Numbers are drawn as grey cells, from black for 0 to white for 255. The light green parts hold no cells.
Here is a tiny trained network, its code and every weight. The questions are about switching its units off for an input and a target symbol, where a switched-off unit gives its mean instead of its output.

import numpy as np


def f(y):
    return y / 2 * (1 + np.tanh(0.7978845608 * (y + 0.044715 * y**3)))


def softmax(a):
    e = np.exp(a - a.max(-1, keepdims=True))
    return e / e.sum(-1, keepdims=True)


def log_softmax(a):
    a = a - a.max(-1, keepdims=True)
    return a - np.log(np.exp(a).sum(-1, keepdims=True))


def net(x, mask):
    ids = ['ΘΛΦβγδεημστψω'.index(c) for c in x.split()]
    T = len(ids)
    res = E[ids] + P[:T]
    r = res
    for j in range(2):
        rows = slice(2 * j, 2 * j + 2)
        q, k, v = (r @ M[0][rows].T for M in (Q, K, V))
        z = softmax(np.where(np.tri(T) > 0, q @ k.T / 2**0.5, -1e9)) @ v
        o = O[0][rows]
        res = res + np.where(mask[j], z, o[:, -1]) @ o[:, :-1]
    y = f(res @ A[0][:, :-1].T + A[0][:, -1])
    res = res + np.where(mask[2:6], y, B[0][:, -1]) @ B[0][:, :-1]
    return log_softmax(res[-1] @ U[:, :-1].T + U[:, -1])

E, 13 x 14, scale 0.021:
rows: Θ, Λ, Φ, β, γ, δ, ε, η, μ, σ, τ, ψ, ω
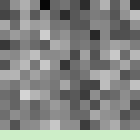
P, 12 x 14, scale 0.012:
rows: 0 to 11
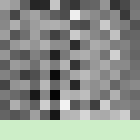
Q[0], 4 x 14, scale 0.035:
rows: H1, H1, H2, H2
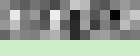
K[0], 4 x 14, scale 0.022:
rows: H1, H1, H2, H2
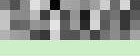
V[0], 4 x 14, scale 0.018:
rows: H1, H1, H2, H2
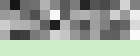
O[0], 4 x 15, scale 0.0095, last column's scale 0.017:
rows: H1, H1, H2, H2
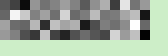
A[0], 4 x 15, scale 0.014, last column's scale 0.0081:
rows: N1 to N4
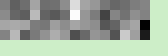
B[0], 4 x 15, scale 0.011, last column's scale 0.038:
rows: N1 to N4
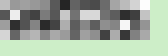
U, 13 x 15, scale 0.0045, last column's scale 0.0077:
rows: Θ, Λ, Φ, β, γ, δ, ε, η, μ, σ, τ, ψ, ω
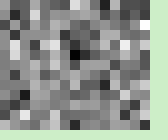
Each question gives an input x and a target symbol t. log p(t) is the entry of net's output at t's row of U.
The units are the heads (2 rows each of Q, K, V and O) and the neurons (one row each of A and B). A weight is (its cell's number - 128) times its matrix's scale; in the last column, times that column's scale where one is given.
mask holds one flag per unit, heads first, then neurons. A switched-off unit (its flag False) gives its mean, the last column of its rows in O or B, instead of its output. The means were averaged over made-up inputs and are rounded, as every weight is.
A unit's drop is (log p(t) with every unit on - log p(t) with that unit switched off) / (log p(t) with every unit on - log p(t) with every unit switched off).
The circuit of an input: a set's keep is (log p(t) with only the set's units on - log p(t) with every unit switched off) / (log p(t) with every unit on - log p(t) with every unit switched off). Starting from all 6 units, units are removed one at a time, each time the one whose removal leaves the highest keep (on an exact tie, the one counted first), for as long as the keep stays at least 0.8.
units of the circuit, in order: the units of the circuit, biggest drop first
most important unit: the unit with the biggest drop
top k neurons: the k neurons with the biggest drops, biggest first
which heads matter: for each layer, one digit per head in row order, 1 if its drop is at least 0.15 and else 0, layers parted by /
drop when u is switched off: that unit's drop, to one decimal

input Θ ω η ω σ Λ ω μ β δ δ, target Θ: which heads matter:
10
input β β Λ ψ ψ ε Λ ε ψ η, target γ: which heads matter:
11
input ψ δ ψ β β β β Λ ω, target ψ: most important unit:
H1
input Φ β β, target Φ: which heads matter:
01
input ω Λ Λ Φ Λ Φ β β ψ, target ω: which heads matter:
11
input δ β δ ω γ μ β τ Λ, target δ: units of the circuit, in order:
(H1; N3)
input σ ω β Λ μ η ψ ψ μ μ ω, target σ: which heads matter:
10
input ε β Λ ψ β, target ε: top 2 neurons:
(N1; N4)
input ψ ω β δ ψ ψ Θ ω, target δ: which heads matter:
01
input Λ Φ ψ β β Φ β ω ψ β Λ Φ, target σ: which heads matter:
10
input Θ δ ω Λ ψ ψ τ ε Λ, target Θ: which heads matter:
10
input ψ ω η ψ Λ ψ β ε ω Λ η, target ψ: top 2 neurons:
(N1; N3)
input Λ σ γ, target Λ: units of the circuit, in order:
(N4; H1)
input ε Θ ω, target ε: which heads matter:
11
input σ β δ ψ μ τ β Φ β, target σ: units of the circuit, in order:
(H1)
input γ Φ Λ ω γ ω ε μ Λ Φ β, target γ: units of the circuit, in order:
(H2; H1)
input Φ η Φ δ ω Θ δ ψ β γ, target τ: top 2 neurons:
(N1; N4)
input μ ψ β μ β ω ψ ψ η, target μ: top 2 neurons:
(N2; N4)
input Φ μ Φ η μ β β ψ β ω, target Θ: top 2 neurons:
(N2; N1)
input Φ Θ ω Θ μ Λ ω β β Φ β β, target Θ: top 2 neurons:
(N2; N1)
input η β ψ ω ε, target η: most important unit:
N3
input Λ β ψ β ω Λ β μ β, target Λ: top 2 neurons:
(N4; N1)
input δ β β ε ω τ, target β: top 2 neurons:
(N2; N1)
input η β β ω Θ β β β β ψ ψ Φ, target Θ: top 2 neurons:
(N2; N1)
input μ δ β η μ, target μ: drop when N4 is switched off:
0.2
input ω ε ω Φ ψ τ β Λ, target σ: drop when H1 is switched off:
0.9
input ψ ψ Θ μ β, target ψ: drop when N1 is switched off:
0.3
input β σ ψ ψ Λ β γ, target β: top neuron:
(N2)
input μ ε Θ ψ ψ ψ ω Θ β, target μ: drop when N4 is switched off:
0.2
